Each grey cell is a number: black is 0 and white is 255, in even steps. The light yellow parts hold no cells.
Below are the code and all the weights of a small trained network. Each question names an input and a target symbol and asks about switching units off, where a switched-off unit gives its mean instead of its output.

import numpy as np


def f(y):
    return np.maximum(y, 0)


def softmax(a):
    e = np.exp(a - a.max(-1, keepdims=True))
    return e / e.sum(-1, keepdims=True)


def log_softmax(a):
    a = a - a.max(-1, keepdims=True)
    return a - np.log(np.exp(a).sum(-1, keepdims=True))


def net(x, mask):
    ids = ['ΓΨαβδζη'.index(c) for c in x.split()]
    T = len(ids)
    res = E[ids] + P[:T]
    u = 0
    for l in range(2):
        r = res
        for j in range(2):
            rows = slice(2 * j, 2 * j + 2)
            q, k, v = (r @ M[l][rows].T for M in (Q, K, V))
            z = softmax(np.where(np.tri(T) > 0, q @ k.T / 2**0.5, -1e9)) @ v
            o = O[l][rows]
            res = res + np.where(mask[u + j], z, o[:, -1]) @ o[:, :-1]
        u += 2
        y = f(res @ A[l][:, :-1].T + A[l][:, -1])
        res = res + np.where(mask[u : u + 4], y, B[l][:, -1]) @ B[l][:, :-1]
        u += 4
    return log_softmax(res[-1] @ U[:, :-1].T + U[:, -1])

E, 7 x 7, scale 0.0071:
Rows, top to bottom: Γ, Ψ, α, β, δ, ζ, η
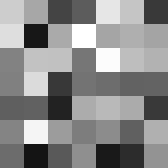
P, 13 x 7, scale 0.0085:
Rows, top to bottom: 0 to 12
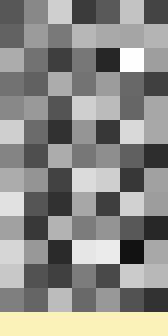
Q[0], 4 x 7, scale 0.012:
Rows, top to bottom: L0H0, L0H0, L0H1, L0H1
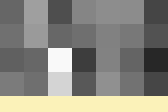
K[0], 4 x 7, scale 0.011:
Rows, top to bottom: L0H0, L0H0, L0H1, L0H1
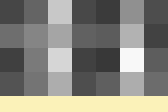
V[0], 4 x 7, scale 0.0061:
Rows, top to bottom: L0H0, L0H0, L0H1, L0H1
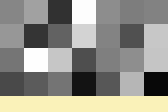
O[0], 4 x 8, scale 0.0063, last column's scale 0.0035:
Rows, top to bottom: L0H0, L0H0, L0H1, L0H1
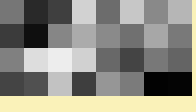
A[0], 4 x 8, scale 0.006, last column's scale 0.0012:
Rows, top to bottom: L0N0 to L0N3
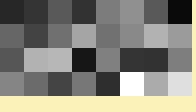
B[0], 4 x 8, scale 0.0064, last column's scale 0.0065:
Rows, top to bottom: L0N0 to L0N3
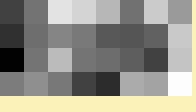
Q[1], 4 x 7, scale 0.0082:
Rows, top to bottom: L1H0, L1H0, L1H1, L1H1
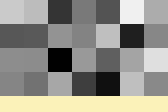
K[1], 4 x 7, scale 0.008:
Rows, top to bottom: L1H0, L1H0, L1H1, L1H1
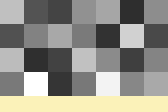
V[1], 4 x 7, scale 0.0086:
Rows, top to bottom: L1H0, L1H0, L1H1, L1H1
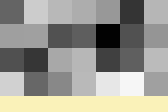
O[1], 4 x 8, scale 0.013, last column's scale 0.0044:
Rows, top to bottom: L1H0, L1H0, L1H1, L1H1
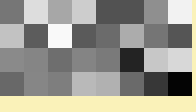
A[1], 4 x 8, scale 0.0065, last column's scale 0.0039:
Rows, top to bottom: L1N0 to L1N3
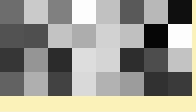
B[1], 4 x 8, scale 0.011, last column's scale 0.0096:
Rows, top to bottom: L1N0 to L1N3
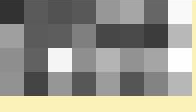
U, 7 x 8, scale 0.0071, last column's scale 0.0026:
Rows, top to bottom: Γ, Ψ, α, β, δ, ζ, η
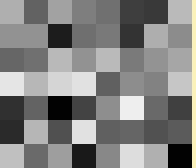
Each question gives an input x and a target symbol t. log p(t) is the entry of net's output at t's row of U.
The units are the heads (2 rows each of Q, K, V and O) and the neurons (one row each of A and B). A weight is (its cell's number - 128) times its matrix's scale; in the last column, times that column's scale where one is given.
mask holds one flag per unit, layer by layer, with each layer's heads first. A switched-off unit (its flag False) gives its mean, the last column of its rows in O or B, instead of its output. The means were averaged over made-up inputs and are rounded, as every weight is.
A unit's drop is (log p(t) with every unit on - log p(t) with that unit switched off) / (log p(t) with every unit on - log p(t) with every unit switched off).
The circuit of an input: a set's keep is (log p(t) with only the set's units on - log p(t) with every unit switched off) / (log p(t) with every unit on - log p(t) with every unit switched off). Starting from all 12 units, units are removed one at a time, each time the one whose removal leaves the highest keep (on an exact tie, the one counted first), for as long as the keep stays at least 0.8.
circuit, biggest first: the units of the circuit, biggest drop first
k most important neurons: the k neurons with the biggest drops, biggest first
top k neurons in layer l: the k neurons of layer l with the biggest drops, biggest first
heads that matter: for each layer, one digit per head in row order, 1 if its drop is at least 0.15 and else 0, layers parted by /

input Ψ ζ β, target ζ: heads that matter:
01 / 10
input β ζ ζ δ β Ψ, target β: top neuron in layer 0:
[L0N3]
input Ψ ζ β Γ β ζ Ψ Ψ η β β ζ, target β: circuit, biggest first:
[L1H0; L1N0]
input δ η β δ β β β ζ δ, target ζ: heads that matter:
01 / 11
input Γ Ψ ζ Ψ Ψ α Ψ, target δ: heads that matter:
11 / 11
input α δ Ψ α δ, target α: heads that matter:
10 / 01
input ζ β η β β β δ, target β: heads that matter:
11 / 11
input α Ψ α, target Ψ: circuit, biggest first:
[L1H1; L0N1; L0H1; L0H0]
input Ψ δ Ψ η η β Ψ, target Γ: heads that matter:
01 / 11
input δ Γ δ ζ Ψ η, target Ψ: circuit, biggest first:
[L0H1; L1H1; L0N1; L0H0]
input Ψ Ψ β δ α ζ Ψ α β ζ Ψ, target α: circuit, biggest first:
[L1H1; L1N2; L1N0]
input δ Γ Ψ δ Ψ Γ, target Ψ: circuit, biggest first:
[L1H1; L0H1; L0N1; L0H0]
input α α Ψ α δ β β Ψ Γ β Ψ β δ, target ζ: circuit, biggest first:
[L0H1; L1H0]
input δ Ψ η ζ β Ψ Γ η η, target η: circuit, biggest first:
[L1H0]
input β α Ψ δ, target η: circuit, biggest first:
[L1H1; L0H1; L0N2]
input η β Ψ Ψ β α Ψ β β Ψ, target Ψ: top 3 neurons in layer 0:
[L0N0; L0N2; L0N3]
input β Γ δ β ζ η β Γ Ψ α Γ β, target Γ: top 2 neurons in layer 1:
[L1N1; L1N3]
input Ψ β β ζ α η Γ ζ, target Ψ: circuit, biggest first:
[L1H1; L0H1]
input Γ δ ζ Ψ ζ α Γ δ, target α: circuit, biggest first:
[L1H1; L1N2]
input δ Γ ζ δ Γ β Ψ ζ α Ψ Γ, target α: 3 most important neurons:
[L1N2; L0N3; L1N0]
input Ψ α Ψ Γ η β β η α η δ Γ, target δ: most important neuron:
[L1N2]
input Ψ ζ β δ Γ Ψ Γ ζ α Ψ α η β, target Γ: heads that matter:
00 / 11
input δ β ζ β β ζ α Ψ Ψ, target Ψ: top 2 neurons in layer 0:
[L0N3; L0N1]
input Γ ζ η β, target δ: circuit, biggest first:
[L0H1; L1H0]
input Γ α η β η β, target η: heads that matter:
01 / 10
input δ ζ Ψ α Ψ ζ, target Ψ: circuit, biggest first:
[L1H1; L0H1; L0N1; L0H0]
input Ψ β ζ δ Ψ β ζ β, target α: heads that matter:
00 / 01
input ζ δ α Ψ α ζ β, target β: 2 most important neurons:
[L1N0; L0N2]
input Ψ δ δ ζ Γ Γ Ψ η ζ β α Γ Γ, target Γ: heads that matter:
00 / 01
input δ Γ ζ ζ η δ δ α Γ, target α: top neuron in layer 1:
[L1N2]
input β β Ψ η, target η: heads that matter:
11 / 01
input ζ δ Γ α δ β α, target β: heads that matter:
11 / 11
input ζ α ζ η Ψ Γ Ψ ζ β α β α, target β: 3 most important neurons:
[L0N3; L1N0; L0N0]
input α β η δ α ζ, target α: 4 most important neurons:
[L1N2; L0N3; L1N0; L1N3]
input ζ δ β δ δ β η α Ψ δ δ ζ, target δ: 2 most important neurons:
[L1N2; L0N3]
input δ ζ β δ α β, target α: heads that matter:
00 / 11
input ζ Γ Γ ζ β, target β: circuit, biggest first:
[L1H0; L0H0; L1N0]
